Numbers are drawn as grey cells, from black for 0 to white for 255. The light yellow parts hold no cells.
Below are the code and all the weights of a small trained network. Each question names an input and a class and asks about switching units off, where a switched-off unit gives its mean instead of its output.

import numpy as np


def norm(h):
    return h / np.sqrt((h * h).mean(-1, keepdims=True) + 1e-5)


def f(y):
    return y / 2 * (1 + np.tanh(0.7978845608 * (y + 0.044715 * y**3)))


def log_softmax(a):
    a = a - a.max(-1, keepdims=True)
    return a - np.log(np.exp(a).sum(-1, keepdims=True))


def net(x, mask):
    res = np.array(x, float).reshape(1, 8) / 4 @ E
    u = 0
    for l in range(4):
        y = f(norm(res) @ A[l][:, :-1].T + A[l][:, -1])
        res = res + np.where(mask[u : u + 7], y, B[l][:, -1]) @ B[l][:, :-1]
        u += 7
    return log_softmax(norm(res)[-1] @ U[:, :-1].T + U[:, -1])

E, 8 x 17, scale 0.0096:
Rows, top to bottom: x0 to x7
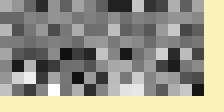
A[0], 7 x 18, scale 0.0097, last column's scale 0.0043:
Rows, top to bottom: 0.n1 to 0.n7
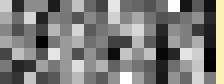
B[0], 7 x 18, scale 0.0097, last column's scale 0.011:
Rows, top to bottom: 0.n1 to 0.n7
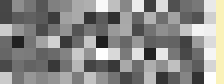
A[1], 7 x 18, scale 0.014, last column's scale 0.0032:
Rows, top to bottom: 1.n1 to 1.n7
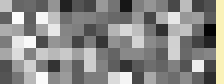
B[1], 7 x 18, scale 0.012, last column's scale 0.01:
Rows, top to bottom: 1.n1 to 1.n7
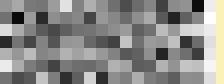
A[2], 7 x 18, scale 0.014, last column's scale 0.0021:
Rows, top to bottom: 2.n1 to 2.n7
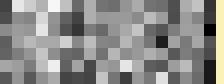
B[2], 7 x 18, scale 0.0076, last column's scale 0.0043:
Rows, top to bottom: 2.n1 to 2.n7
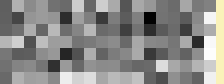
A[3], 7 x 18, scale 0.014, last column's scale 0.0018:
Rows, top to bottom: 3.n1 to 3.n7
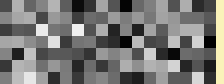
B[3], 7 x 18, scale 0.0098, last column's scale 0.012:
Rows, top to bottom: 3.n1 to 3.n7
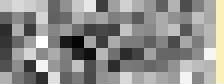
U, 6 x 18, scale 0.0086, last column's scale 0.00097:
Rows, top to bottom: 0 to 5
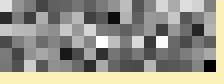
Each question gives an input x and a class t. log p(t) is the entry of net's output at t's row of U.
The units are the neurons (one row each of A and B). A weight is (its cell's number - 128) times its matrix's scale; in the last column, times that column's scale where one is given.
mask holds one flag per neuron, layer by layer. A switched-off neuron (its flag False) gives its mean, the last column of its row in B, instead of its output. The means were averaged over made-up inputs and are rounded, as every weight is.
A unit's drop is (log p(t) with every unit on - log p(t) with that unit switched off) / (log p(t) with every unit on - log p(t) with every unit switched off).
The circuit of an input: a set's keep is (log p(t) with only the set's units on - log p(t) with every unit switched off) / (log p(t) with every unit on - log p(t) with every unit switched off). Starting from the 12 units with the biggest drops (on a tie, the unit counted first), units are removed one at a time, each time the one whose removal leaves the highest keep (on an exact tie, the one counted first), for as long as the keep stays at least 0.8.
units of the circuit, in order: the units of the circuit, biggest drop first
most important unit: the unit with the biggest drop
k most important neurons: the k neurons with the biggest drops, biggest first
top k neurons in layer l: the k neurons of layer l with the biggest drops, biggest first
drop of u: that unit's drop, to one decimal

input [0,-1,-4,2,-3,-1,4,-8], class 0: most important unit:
1.n6
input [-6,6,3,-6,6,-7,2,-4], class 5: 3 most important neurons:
[1.n2, 0.n7, 3.n5]
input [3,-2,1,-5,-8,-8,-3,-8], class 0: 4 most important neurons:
[1.n6, 3.n7, 1.n1, 0.n7]
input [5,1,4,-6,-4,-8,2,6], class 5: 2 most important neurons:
[1.n2, 1.n5]
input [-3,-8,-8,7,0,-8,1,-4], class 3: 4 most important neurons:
[0.n5, 2.n7, 0.n7, 1.n1]
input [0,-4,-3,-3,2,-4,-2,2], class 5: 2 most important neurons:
[1.n2, 0.n1]
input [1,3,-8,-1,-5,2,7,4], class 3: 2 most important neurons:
[0.n5, 0.n6]
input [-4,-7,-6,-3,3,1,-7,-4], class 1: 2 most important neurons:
[3.n3, 0.n6]
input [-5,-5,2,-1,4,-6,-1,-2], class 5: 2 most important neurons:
[1.n2, 0.n7]
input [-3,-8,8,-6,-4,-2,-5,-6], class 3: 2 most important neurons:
[0.n1, 0.n3]
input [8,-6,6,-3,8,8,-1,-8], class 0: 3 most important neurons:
[1.n6, 0.n7, 1.n2]
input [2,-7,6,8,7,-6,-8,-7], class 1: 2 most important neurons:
[0.n3, 3.n3]
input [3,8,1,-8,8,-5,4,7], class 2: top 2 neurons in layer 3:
[3.n1, 3.n7]
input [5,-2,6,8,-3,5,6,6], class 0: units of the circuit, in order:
[0.n3]
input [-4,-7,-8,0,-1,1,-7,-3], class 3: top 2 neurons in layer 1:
[1.n4, 1.n5]
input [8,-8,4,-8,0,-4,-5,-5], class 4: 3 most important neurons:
[0.n4, 3.n4, 0.n3]
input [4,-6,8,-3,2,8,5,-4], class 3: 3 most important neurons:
[0.n1, 1.n2, 1.n5]
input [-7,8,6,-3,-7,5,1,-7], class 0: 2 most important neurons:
[1.n6, 3.n7]
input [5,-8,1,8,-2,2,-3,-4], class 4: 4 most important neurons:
[0.n4, 0.n3, 3.n4, 1.n3]
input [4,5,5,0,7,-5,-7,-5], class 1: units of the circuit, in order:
[3.n3]
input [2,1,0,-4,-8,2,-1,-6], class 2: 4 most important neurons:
[0.n7, 1.n5, 0.n3, 1.n3]
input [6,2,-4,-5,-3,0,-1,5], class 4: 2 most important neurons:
[0.n4, 3.n4]
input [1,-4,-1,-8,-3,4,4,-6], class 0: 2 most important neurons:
[1.n6, 1.n2]
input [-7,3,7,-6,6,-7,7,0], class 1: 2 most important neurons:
[1.n4, 0.n5]
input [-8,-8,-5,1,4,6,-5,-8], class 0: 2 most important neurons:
[1.n6, 3.n7]
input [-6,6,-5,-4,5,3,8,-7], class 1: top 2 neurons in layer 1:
[1.n4, 1.n3]
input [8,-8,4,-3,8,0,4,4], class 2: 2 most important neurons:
[1.n1, 3.n1]
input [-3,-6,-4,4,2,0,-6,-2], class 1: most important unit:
0.n6
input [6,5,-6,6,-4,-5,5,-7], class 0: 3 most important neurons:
[1.n6, 0.n1, 3.n7]
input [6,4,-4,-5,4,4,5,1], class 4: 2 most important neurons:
[0.n4, 3.n4]
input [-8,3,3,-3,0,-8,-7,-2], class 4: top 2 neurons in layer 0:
[0.n2, 0.n5]
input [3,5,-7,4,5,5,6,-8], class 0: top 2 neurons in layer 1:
[1.n6, 1.n2]
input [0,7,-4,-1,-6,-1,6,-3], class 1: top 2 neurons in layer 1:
[1.n4, 1.n1]
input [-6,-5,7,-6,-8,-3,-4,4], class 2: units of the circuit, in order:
[1.n5]
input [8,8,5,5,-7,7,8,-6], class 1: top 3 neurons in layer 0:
[0.n2, 0.n3, 0.n5]
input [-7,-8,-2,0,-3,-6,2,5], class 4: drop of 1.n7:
1.4
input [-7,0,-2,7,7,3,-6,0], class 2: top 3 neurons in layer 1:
[1.n1, 1.n4, 1.n2]
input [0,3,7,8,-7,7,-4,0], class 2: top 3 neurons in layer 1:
[1.n2, 1.n3, 1.n6]
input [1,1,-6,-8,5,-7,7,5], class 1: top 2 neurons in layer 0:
[0.n1, 0.n7]
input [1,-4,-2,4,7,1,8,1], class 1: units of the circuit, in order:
[1.n4]
